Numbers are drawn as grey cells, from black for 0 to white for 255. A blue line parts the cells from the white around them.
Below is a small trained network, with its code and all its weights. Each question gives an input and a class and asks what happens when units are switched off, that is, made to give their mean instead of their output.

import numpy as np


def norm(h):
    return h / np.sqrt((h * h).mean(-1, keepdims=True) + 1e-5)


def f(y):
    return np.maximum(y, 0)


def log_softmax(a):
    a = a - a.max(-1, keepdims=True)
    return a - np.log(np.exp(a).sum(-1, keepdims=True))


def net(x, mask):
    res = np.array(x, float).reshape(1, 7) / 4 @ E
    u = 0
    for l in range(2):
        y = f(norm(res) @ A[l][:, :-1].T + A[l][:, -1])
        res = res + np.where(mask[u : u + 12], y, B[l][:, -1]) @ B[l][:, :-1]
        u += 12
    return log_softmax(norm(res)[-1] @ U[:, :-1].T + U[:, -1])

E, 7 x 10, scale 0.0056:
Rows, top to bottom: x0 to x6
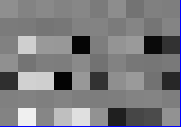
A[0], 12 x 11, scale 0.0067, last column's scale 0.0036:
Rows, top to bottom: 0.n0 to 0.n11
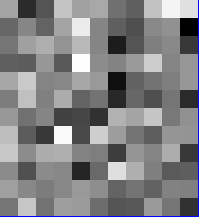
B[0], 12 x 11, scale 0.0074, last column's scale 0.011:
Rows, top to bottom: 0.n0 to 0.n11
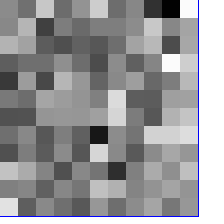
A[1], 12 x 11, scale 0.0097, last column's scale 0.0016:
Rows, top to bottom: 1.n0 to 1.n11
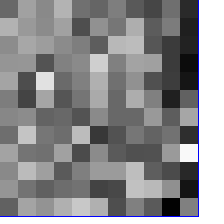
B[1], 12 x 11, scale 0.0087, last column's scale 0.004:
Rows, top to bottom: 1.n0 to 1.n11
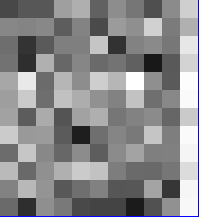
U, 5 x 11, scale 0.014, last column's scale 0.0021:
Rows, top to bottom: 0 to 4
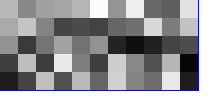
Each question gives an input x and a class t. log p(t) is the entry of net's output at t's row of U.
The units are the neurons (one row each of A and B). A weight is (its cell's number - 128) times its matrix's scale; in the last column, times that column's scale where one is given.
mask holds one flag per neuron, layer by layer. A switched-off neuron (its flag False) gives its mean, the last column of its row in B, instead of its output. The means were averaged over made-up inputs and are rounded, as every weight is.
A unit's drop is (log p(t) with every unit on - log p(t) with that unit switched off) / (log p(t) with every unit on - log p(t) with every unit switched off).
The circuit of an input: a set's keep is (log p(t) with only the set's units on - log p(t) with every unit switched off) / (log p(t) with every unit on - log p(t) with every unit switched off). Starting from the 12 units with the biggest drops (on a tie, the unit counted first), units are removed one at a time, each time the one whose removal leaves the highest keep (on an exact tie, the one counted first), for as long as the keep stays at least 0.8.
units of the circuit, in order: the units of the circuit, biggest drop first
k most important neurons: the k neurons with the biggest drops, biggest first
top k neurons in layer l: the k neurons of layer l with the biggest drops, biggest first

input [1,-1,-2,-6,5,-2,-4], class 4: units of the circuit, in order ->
[0.n6]
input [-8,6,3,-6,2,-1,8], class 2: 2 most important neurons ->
[0.n7; 0.n3]
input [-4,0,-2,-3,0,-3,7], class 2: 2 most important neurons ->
[0.n7; 1.n3]
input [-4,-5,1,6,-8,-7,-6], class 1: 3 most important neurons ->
[0.n7; 0.n9; 1.n10]
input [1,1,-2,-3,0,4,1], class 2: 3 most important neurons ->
[0.n0; 0.n7; 0.n1]
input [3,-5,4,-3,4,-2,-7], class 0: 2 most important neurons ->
[0.n7; 0.n3]
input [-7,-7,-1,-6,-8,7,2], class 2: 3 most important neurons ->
[0.n0; 0.n3; 0.n7]
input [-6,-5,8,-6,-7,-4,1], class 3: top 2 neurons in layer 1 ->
[1.n7; 1.n0]
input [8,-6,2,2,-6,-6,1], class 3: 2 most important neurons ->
[0.n7; 0.n9]
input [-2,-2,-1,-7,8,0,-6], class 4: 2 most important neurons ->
[0.n0; 0.n6]
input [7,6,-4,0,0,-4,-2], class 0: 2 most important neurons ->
[0.n0; 0.n7]
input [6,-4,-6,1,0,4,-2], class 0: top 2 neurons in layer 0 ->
[0.n0; 0.n7]
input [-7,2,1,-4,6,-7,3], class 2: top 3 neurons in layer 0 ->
[0.n7; 0.n3; 0.n9]
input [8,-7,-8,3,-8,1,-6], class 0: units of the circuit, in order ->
[0.n0]
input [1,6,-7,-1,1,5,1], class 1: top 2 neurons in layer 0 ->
[0.n3; 0.n6]
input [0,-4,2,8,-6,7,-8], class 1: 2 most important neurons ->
[0.n7; 0.n9]
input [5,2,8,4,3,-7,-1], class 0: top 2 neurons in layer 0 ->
[0.n7; 0.n4]
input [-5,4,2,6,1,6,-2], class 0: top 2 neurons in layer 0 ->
[0.n7; 0.n3]
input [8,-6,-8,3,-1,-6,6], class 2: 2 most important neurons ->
[0.n0; 0.n7]
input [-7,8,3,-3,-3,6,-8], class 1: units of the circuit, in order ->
[0.n9]
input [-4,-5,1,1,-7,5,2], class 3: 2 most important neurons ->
[0.n7; 1.n8]
